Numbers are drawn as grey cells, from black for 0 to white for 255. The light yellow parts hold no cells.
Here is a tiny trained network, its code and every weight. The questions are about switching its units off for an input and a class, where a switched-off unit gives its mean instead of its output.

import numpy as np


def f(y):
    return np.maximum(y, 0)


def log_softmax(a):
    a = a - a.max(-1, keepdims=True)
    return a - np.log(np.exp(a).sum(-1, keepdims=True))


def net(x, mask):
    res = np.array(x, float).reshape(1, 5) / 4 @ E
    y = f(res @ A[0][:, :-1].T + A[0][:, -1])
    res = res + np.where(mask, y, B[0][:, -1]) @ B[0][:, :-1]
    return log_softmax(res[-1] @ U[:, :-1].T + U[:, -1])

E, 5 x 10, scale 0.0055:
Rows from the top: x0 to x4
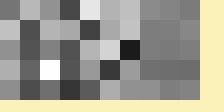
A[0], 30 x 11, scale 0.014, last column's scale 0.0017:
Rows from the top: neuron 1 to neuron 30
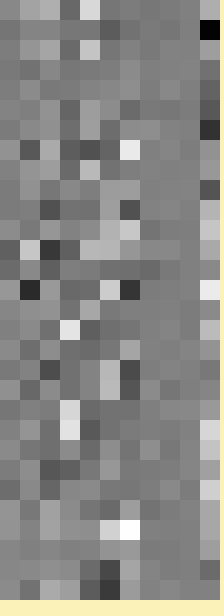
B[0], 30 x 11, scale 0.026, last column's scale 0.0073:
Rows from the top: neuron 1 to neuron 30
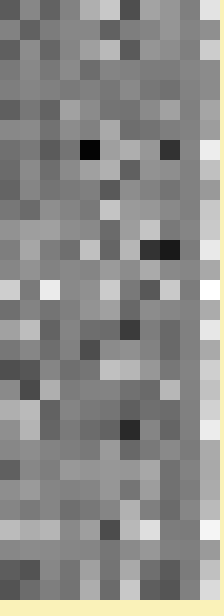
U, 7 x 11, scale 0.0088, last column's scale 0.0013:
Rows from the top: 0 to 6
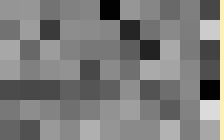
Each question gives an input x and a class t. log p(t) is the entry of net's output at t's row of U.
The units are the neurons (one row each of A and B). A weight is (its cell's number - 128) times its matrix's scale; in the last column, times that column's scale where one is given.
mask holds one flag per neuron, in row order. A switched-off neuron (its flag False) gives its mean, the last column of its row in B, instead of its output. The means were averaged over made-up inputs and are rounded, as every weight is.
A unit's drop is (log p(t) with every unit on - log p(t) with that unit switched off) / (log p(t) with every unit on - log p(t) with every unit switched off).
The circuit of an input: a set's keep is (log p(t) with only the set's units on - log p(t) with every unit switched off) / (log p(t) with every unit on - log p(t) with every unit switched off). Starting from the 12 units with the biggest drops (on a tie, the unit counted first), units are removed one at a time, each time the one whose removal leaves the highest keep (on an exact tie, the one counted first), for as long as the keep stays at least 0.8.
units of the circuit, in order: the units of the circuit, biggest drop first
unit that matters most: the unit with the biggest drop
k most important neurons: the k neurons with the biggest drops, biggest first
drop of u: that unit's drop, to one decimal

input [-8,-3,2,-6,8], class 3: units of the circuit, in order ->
[neuron 13]
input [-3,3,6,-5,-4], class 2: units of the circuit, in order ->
[neuron 15; neuron 27]
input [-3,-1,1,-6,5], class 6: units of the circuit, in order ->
[neuron 8; neuron 15]
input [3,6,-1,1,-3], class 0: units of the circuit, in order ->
[neuron 27; neuron 15]
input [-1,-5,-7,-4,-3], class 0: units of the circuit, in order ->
[neuron 1; neuron 15]
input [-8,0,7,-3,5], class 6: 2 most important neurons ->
[neuron 19; neuron 11]
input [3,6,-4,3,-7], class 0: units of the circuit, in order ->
[neuron 27; neuron 15]
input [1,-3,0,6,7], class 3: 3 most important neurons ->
[neuron 13; neuron 8; neuron 30]
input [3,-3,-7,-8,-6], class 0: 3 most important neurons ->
[neuron 13; neuron 1; neuron 3]
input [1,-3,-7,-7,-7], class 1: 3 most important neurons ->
[neuron 27; neuron 22; neuron 17]
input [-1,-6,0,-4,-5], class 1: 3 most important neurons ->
[neuron 27; neuron 8; neuron 30]
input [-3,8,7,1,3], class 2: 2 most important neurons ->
[neuron 15; neuron 20]
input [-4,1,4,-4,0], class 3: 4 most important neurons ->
[neuron 13; neuron 30; neuron 19; neuron 11]
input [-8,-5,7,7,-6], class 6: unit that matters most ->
neuron 22
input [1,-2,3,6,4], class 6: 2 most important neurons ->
[neuron 22; neuron 17]
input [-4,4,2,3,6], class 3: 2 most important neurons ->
[neuron 8; neuron 13]
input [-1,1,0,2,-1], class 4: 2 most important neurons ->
[neuron 27; neuron 15]
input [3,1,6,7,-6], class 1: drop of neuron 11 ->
0.2
